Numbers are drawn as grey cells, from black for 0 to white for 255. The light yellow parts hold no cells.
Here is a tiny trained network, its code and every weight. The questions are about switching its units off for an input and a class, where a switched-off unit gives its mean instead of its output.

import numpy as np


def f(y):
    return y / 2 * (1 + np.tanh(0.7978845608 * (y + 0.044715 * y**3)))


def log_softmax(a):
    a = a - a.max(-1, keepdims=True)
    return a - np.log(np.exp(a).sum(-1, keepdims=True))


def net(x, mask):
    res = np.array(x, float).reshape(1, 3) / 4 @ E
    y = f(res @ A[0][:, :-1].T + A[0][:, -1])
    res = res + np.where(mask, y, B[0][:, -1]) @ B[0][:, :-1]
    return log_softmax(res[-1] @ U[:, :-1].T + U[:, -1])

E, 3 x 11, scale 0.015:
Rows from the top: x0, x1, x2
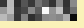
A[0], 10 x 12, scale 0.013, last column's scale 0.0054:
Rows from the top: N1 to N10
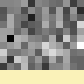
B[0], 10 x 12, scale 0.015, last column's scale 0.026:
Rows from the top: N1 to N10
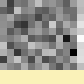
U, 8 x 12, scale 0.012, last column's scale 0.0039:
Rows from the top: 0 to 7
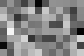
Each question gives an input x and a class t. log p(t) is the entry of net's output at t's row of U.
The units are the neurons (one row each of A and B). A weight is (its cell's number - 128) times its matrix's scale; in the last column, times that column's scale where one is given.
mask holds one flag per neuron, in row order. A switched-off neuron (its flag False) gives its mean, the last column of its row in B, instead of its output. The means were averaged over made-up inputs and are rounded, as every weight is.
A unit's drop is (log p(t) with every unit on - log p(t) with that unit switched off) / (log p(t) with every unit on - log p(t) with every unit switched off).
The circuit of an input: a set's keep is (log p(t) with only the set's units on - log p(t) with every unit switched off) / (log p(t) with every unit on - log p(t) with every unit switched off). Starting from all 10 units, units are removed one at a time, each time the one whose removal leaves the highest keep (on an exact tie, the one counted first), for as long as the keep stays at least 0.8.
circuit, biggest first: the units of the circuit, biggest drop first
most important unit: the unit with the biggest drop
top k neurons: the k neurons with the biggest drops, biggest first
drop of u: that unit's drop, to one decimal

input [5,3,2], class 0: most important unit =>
N8
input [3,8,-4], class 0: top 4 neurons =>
N2; N8; N4; N3
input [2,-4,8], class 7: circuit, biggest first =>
N8; N1
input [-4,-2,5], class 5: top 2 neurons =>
N9; N6
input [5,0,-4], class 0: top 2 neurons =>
N6; N9
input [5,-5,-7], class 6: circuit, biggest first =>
N6; N7
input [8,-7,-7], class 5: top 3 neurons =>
N7; N5; N1
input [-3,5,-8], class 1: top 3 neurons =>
N9; N5; N1
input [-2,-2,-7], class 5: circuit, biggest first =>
N6; N1
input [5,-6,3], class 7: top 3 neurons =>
N8; N4; N1
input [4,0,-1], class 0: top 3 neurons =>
N6; N9; N8
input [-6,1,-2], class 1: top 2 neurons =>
N8; N7
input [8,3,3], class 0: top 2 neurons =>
N3; N8
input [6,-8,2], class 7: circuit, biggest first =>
N1
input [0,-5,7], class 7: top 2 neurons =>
N1; N5
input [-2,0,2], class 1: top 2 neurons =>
N4; N5
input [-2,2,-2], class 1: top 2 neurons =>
N4; N5
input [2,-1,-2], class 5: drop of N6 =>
-0.2
